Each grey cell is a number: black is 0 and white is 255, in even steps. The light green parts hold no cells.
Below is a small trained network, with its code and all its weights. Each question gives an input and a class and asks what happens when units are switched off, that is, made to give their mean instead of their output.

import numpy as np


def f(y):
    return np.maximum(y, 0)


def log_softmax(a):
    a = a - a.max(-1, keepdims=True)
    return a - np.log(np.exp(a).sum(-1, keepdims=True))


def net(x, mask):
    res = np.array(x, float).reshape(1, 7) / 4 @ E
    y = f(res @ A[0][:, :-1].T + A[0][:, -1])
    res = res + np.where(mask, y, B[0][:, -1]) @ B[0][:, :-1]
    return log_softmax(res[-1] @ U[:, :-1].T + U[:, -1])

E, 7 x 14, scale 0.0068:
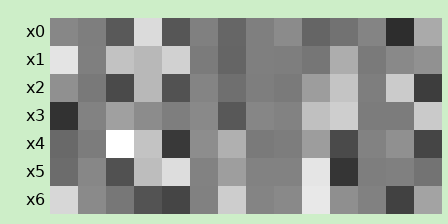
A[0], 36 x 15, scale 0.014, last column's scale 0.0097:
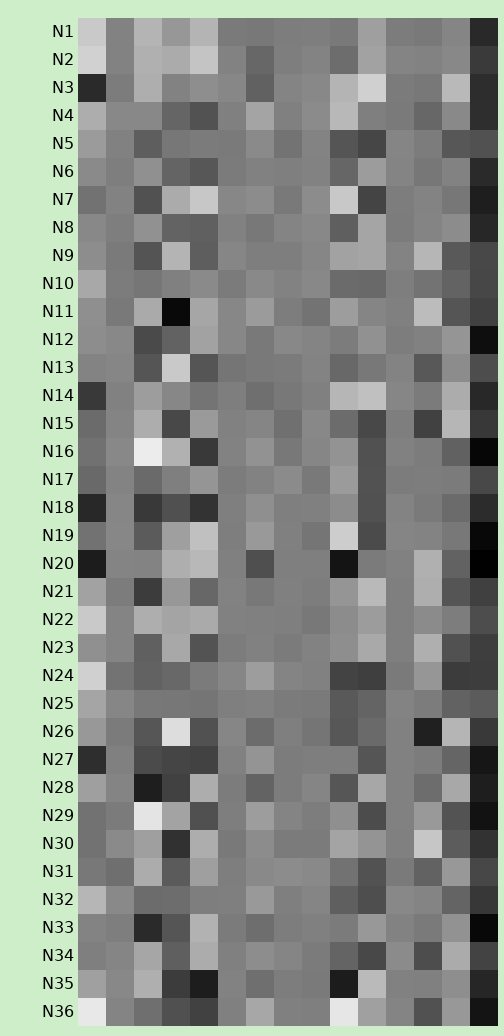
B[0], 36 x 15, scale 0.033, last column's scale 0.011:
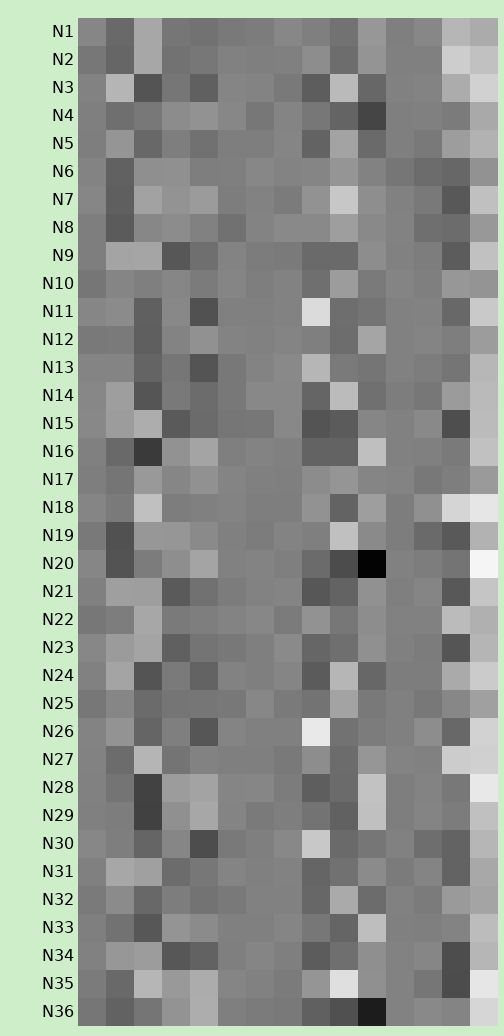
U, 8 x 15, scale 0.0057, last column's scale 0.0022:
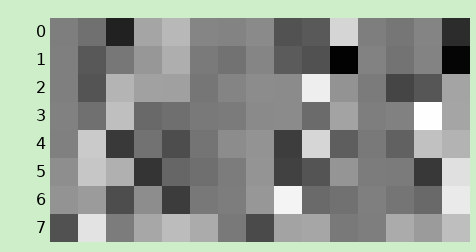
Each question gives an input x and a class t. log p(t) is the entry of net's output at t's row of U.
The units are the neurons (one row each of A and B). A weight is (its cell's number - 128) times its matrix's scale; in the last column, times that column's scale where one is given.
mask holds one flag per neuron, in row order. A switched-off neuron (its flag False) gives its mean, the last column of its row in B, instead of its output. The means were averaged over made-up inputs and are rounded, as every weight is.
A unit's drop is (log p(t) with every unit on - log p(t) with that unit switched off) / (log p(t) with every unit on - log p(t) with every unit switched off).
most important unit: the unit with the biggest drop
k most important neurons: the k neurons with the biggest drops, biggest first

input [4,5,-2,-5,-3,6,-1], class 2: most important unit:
N7
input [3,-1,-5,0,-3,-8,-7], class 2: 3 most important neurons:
[N35; N36; N8]
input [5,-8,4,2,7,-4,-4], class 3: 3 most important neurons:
[N18; N27; N28]
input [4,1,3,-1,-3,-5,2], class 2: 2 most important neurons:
[N35; N11]
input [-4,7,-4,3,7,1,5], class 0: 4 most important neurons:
[N16; N29; N18; N27]
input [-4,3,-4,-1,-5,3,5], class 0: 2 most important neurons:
[N20; N28]
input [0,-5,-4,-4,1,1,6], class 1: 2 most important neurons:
[N36; N4]
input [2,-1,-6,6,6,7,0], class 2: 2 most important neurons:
[N7; N19]
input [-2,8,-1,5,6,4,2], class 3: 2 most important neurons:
[N22; N2]
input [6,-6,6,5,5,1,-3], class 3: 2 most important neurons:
[N18; N27]
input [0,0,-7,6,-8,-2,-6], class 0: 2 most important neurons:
[N28; N33]
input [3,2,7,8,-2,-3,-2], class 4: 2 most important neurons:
[N3; N14]
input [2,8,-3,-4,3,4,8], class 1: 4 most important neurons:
[N36; N4; N18; N27]
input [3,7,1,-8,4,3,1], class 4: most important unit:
N24
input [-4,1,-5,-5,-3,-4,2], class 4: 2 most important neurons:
[N24; N32]
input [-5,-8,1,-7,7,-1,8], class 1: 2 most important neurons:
[N36; N4]
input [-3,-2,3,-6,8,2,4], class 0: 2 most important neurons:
[N29; N16]
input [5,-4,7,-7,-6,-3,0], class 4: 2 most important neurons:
[N24; N5]
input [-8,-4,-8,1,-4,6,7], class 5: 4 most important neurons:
[N15; N34; N20; N31]
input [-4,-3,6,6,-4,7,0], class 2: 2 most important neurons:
[N7; N19]
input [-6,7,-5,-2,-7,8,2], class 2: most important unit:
N7
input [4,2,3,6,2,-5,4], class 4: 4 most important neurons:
[N3; N14; N20; N7]
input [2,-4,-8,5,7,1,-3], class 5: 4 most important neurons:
[N15; N34; N28; N31]
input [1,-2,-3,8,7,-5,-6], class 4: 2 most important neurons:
[N3; N14]
